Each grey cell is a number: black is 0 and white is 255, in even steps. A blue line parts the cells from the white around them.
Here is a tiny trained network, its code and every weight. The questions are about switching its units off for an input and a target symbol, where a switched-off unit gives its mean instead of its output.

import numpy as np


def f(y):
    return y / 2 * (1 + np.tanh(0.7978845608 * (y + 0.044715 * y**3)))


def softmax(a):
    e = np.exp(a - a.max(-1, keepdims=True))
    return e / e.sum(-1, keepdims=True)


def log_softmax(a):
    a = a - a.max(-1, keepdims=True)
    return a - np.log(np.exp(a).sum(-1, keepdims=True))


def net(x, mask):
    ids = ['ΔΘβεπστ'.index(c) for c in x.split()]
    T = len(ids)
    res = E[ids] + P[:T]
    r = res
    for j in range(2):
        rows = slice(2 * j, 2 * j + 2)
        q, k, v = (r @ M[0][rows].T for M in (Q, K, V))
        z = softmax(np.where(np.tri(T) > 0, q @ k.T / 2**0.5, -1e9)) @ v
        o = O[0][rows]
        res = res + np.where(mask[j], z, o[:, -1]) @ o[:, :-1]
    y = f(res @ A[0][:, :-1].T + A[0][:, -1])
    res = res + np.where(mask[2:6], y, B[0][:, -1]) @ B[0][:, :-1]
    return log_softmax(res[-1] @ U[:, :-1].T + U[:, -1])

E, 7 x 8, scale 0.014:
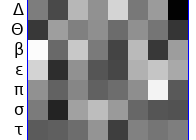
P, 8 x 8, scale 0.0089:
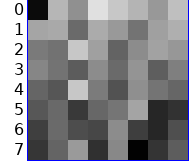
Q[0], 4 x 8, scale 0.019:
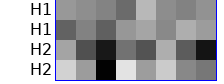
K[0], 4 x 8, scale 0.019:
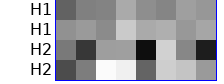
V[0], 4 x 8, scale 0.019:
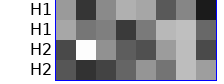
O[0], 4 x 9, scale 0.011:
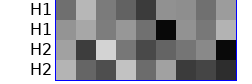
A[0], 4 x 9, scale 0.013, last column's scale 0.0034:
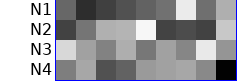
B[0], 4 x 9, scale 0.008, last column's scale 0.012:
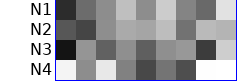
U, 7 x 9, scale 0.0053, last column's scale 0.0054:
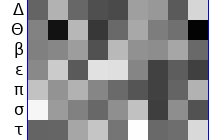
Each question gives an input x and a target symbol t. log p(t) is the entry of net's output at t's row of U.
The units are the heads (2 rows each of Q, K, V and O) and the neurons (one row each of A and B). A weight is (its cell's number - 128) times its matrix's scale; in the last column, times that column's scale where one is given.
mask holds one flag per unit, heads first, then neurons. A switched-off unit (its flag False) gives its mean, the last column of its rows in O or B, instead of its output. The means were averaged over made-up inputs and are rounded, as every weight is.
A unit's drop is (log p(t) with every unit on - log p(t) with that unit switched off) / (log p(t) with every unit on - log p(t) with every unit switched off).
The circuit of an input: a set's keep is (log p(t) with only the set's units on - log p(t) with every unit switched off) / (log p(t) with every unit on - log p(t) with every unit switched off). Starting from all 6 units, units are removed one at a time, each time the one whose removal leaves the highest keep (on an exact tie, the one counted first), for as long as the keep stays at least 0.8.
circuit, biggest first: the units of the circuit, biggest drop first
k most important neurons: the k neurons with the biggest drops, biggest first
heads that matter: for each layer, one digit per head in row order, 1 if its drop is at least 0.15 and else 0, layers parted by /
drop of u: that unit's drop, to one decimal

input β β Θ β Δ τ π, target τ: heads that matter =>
00
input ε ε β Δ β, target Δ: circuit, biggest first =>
N4, H1
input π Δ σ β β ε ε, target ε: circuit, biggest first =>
H2, H1
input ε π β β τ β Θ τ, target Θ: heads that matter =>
01
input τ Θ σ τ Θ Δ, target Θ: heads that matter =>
01
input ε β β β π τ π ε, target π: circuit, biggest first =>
H2, H1
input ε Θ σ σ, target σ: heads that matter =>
11
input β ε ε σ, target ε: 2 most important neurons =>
N4, N1
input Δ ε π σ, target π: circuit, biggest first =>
H2, N1
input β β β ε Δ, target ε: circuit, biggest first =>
H2
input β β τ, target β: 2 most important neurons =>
N3, N4
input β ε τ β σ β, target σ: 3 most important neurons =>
N4, N1, N3
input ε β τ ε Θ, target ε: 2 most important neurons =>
N1, N4
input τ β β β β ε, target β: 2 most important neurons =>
N4, N3
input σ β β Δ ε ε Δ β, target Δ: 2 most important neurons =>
N4, N2
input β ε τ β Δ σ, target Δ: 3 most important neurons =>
N4, N2, N1
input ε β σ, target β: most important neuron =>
N3
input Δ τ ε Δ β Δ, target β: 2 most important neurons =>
N4, N3
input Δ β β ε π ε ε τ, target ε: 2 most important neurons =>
N4, N1
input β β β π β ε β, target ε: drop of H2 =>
0.7
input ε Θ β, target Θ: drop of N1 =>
0.2
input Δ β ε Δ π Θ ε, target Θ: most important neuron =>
N3
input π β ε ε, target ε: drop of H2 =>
0.4
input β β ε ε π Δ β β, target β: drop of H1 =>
-0.1
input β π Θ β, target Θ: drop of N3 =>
0.0
